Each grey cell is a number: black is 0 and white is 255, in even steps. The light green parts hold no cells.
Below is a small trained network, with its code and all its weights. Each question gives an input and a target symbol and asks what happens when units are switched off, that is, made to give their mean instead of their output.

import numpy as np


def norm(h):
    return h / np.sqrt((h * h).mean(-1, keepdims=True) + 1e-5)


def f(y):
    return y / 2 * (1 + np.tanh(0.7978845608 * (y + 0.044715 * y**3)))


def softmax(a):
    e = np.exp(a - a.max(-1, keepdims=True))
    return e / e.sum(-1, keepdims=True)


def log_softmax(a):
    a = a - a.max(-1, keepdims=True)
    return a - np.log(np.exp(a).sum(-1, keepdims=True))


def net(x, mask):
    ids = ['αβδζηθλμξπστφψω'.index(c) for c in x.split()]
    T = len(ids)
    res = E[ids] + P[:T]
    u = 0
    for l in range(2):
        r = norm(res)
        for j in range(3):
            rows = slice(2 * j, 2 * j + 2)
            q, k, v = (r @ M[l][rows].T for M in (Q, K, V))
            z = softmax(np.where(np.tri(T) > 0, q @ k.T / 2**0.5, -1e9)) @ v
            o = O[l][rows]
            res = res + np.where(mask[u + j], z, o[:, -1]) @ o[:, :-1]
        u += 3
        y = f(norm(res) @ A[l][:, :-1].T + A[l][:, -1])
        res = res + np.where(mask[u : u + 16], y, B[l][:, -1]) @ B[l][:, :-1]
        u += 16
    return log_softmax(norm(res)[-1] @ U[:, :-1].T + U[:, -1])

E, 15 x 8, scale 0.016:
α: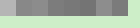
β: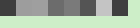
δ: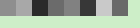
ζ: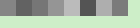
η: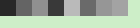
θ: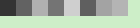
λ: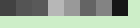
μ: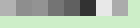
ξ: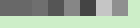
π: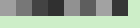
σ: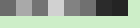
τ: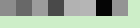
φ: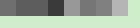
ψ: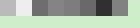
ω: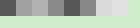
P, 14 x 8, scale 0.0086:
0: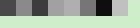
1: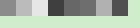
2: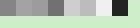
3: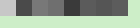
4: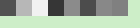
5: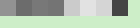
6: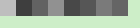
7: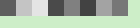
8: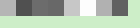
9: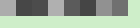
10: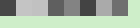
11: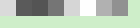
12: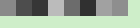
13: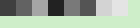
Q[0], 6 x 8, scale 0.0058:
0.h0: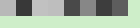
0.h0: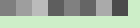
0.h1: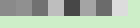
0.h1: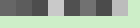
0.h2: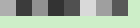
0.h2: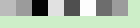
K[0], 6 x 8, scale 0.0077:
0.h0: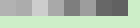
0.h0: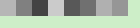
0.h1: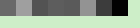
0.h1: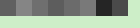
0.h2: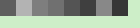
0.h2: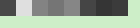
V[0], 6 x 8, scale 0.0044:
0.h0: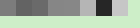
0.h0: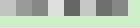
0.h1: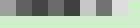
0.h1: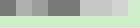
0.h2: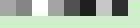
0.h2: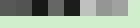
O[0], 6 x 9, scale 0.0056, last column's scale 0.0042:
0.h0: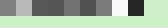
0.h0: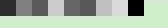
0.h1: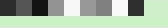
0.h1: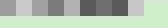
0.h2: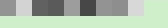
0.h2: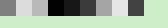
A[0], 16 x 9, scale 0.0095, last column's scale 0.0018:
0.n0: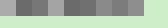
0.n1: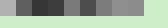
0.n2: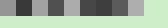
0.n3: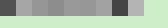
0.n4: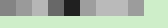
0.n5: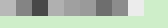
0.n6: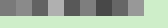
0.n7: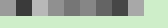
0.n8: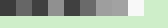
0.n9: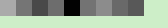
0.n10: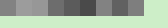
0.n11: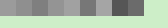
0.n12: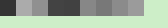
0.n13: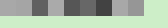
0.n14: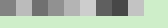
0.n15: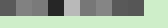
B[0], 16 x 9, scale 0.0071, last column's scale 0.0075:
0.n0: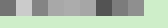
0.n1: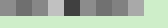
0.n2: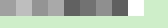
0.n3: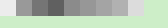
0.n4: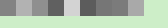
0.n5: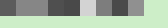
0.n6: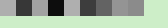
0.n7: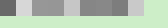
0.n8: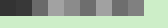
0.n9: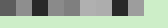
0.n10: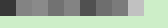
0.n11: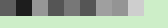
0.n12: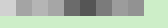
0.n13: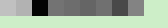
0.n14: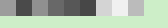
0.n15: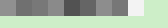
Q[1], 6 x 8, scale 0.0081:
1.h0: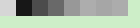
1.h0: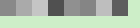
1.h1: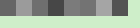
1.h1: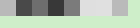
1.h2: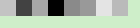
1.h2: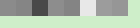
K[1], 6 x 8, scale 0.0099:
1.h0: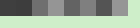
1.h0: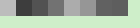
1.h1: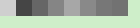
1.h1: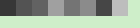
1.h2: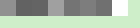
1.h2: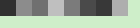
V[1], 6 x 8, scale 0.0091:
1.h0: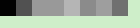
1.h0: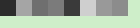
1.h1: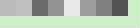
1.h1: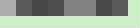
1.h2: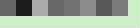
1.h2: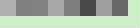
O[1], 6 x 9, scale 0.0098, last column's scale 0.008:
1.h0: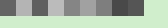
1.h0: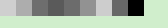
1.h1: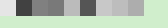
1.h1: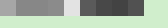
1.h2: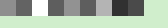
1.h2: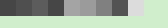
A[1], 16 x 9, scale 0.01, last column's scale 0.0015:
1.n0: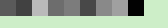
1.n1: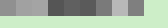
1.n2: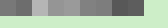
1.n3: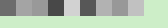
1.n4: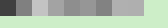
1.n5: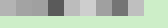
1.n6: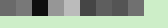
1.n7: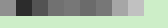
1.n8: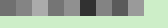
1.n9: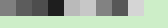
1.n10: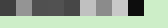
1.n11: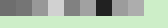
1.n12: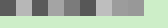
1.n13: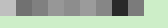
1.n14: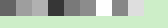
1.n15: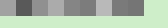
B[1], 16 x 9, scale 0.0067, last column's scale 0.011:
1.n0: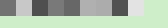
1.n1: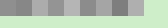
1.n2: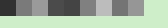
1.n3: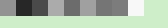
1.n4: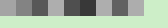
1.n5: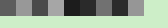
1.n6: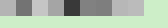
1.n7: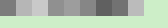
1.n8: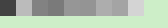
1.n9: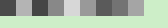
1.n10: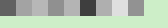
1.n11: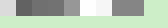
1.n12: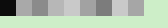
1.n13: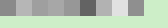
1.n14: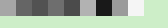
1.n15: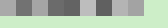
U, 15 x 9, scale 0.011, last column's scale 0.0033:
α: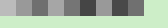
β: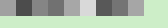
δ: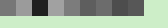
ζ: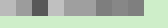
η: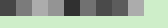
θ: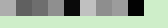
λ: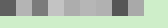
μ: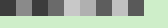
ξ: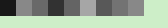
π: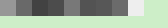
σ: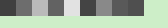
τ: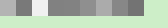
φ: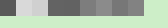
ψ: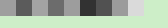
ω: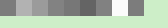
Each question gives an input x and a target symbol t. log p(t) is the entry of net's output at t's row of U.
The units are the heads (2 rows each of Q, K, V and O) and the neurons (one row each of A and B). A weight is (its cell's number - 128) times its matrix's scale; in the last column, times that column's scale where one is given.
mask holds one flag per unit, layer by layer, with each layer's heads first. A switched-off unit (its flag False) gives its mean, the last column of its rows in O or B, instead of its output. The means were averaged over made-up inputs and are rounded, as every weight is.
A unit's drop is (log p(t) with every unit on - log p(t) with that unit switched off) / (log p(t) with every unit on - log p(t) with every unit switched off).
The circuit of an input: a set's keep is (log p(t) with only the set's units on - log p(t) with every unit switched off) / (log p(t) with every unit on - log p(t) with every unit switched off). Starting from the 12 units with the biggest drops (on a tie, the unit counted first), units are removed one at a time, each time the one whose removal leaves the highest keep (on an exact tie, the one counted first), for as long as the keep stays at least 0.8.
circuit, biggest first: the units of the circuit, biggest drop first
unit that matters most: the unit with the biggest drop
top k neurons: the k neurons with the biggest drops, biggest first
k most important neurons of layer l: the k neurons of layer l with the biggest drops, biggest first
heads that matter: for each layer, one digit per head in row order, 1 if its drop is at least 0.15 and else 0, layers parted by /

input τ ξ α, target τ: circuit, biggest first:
(1.h2)
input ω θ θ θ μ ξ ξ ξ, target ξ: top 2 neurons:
(1.n14; 1.n6)
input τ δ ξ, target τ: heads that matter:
000 / 001
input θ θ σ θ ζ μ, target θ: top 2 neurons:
(0.n11; 1.n14)
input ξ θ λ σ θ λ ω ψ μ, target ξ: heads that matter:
010 / 010
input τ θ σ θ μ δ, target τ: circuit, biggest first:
(1.h2; 0.n14)
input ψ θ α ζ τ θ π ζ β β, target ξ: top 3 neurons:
(0.n11; 0.n14; 0.n10)
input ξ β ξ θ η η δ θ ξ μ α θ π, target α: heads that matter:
100 / 010
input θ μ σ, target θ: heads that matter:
000 / 010
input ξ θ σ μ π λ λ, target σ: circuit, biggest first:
(0.n6; 1.n14; 1.n3)
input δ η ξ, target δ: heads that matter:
010 / 110
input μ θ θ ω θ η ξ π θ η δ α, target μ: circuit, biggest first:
(1.h2; 1.n9)
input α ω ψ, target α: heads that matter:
111 / 111
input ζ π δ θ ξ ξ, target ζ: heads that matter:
111 / 110
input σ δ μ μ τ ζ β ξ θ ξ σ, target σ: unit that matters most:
0.n6
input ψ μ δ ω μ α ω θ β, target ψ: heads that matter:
000 / 010
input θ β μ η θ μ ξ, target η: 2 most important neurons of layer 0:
(0.n1; 0.n11)
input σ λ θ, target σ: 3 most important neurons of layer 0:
(0.n6; 0.n13; 0.n14)
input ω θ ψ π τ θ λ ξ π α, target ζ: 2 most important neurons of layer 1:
(1.n6; 1.n13)
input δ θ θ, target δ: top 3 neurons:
(1.n5; 0.n8; 0.n3)
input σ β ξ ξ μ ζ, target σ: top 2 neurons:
(0.n6; 0.n13)
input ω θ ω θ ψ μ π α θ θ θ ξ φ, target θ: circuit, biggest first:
(0.n1)
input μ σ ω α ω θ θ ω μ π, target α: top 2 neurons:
(1.n14; 1.n6)
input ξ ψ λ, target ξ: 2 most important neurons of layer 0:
(0.n14; 0.n3)
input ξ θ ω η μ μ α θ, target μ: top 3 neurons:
(1.n6; 1.n3; 0.n14)
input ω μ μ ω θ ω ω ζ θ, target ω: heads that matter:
000 / 011
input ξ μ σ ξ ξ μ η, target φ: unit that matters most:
0.n2
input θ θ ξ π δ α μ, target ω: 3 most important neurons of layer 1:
(1.n6; 1.n0; 1.n3)
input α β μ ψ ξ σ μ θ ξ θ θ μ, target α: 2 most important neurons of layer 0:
(0.n13; 0.n11)
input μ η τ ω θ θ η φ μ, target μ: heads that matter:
010 / 001
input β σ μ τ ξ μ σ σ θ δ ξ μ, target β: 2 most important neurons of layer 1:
(1.n15; 1.n4)
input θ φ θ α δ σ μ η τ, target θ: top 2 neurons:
(0.n14; 0.n11)
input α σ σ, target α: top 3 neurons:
(1.n5; 0.n5; 0.n3)
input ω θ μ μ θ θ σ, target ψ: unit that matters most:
0.n6
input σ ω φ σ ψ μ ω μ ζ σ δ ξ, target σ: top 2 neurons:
(0.n6; 0.n14)
